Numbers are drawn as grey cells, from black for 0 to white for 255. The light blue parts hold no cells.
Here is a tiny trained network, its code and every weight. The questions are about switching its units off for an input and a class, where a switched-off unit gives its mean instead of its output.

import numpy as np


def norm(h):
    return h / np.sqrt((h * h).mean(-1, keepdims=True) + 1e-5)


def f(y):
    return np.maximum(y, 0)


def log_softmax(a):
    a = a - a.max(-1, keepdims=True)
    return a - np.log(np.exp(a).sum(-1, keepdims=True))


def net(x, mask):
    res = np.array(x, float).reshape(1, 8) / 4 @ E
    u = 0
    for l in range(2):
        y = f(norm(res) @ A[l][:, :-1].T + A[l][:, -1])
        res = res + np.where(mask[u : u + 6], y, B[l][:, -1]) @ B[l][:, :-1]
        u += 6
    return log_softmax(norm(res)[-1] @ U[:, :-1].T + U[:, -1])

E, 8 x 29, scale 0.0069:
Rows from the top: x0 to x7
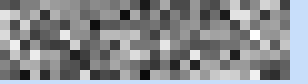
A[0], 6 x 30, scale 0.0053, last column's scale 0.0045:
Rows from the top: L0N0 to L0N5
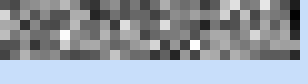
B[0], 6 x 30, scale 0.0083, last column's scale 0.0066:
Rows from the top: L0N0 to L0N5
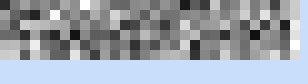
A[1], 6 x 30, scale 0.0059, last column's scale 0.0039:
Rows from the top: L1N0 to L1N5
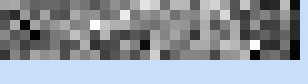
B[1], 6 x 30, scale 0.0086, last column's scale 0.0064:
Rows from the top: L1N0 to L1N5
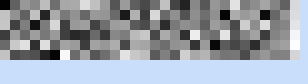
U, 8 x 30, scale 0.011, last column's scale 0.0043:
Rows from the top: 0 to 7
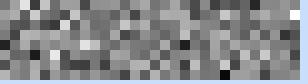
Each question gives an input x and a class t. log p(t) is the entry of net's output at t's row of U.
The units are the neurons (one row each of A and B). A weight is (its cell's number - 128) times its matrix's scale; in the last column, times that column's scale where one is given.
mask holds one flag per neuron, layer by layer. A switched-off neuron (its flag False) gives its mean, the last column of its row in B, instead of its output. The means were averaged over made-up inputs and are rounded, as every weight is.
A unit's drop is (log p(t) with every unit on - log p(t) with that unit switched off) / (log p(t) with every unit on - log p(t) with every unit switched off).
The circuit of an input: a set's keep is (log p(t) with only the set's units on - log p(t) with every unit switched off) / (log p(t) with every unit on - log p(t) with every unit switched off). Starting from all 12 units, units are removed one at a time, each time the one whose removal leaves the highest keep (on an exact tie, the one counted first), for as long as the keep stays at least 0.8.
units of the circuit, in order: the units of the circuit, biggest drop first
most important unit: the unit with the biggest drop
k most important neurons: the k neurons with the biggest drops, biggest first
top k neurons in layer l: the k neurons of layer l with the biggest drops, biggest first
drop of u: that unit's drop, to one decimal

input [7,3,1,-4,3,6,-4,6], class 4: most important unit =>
L0N0
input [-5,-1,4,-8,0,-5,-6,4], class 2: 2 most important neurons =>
L1N5, L0N5
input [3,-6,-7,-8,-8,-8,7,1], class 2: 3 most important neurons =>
L1N5, L0N2, L0N4
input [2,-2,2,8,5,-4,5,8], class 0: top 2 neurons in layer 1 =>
L1N4, L1N5
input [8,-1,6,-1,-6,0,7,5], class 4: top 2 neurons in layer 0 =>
L0N0, L0N4
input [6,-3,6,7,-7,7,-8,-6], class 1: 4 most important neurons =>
L0N4, L1N4, L1N3, L0N2
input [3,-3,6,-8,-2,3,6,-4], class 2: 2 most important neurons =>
L1N5, L0N4
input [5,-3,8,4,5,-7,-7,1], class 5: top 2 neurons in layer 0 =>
L0N1, L0N5
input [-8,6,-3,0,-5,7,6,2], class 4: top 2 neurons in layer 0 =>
L0N4, L0N2
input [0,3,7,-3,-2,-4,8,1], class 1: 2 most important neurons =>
L0N5, L1N2
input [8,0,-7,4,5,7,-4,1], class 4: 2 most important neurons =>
L0N0, L1N3
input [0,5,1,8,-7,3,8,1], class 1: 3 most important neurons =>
L0N5, L1N5, L0N2
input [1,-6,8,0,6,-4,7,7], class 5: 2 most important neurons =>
L0N1, L0N4
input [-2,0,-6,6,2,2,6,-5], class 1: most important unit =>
L0N5
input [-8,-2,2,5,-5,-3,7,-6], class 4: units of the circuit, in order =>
L1N0, L0N2
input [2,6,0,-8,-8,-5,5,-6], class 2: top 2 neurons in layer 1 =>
L1N5, L1N4
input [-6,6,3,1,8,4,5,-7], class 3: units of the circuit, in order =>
L0N2, L1N4
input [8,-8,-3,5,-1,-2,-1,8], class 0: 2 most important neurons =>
L1N4, L1N0
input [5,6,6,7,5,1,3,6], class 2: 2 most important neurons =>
L0N3, L1N1
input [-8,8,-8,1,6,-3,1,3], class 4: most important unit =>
L1N0
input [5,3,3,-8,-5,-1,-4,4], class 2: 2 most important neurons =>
L1N5, L0N2
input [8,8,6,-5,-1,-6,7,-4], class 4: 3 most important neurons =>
L0N0, L1N1, L0N4
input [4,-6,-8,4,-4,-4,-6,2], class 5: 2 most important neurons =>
L1N2, L0N5
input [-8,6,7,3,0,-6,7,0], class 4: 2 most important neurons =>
L1N0, L0N4
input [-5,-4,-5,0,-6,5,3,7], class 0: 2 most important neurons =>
L1N4, L0N2
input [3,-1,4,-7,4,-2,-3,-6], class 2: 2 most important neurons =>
L1N5, L1N4
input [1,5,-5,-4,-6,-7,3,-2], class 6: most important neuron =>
L1N3
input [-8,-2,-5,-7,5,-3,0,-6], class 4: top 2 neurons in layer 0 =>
L0N3, L0N4
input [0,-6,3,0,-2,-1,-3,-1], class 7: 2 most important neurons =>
L1N1, L0N5
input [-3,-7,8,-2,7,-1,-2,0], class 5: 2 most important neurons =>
L0N1, L0N4
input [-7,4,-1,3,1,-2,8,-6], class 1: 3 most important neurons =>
L0N5, L1N4, L0N0
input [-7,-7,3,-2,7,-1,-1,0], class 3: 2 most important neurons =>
L0N2, L0N0
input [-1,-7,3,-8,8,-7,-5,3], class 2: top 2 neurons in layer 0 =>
L0N5, L0N4
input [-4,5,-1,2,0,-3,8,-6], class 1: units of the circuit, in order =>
L0N5
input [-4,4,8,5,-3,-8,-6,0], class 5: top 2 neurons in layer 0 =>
L0N1, L0N5
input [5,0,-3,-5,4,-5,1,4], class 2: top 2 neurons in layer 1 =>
L1N5, L1N0
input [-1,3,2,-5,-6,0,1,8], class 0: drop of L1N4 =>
0.9
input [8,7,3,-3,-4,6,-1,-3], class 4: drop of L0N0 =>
0.8
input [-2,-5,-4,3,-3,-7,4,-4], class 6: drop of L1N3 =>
1.0
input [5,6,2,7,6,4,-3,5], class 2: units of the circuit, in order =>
L0N3
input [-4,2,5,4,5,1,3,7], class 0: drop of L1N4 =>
1.0
